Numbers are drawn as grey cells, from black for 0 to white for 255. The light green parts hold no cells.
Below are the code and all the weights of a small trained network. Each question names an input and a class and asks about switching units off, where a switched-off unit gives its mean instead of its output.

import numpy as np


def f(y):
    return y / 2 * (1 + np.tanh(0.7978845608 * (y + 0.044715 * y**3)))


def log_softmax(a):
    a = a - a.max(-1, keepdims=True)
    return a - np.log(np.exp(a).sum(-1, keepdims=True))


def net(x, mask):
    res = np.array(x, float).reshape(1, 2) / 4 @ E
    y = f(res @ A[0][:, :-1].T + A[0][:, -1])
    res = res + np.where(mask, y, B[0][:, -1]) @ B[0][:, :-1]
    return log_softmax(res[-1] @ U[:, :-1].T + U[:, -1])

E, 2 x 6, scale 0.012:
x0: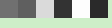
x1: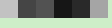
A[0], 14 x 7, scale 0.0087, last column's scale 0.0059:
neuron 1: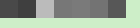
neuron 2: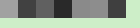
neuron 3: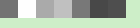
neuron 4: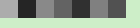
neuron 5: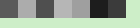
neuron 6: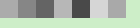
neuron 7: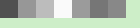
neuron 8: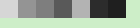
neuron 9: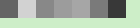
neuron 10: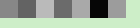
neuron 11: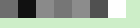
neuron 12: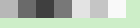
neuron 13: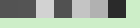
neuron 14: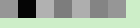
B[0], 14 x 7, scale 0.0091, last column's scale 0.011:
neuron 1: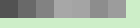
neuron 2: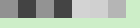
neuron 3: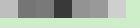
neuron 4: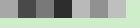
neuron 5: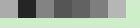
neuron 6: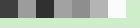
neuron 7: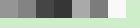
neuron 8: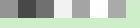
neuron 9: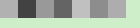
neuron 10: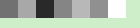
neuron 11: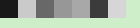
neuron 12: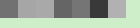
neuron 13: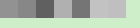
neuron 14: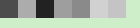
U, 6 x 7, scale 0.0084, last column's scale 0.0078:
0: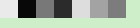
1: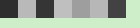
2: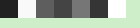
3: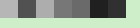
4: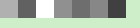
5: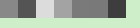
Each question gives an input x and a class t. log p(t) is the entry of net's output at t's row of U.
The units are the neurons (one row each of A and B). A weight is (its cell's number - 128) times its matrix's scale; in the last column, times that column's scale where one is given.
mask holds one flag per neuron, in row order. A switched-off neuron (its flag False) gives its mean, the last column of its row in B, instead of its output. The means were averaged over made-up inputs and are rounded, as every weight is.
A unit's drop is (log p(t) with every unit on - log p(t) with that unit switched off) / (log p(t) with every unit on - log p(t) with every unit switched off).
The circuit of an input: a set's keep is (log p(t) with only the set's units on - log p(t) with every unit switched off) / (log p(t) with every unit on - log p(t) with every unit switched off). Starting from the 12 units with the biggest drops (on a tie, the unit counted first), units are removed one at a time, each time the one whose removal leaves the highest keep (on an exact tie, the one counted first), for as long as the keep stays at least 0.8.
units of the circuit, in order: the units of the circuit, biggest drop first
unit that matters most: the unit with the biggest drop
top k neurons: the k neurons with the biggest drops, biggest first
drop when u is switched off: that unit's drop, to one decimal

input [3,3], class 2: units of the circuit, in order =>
[neuron 11; neuron 9]
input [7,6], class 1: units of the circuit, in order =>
[neuron 11; neuron 14]
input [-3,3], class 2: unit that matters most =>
neuron 8
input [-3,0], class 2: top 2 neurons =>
[neuron 8; neuron 14]
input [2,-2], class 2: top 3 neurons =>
[neuron 6; neuron 8; neuron 2]
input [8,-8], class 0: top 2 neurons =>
[neuron 5; neuron 9]
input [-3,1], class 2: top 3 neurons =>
[neuron 8; neuron 14; neuron 13]
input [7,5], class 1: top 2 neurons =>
[neuron 11; neuron 14]
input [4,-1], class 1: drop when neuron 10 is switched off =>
0.1
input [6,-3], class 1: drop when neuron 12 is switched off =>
0.0
